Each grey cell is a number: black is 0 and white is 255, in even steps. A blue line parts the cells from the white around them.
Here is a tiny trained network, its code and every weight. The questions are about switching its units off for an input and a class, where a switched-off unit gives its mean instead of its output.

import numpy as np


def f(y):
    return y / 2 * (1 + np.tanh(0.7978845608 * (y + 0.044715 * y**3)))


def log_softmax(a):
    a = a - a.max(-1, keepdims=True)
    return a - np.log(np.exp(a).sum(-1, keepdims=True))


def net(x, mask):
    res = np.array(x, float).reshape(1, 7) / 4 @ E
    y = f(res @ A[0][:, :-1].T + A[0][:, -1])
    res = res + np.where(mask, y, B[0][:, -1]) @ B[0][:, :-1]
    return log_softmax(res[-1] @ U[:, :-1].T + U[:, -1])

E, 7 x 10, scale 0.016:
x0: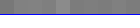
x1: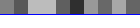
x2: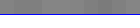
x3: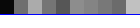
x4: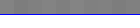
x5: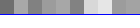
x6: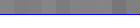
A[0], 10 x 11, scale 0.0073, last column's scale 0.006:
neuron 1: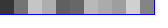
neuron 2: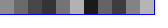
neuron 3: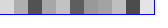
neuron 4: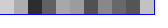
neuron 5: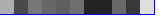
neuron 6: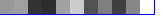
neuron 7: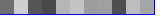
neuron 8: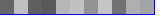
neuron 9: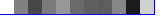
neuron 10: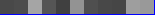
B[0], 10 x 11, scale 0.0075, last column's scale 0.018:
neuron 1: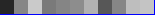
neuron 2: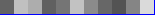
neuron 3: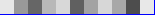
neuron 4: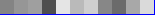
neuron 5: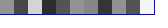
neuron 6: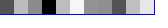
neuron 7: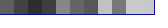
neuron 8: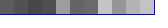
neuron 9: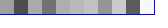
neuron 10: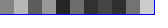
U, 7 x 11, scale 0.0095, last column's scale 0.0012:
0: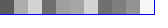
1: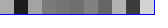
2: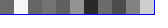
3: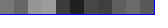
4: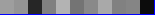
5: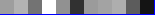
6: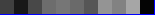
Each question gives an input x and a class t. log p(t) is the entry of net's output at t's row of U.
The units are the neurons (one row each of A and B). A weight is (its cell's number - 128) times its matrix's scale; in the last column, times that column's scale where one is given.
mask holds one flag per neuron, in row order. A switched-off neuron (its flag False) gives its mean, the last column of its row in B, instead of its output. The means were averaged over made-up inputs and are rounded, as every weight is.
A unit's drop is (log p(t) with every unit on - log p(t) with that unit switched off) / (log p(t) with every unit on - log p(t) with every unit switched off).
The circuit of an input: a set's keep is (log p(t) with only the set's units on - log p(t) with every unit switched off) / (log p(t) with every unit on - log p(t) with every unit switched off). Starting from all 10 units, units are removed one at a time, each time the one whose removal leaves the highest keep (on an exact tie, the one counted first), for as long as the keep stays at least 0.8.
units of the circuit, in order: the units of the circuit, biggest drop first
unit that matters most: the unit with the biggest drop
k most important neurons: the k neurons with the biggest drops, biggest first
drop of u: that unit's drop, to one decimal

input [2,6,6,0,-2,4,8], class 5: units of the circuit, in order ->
[neuron 6; neuron 5]
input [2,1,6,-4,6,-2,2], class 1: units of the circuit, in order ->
[neuron 6; neuron 1]
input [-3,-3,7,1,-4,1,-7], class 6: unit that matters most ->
neuron 3
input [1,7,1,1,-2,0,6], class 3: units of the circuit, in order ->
[neuron 6; neuron 9]
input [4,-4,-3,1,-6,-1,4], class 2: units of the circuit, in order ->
[neuron 9; neuron 1]
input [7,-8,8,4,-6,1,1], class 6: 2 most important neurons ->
[neuron 7; neuron 8]
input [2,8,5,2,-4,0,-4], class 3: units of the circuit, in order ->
[neuron 6; neuron 9]
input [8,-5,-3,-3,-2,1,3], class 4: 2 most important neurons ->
[neuron 5; neuron 7]
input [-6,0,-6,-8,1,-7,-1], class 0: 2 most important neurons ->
[neuron 4; neuron 2]
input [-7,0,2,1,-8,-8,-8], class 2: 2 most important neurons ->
[neuron 10; neuron 2]
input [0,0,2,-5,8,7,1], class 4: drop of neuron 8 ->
0.1
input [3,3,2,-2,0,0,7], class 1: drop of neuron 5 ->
-0.1
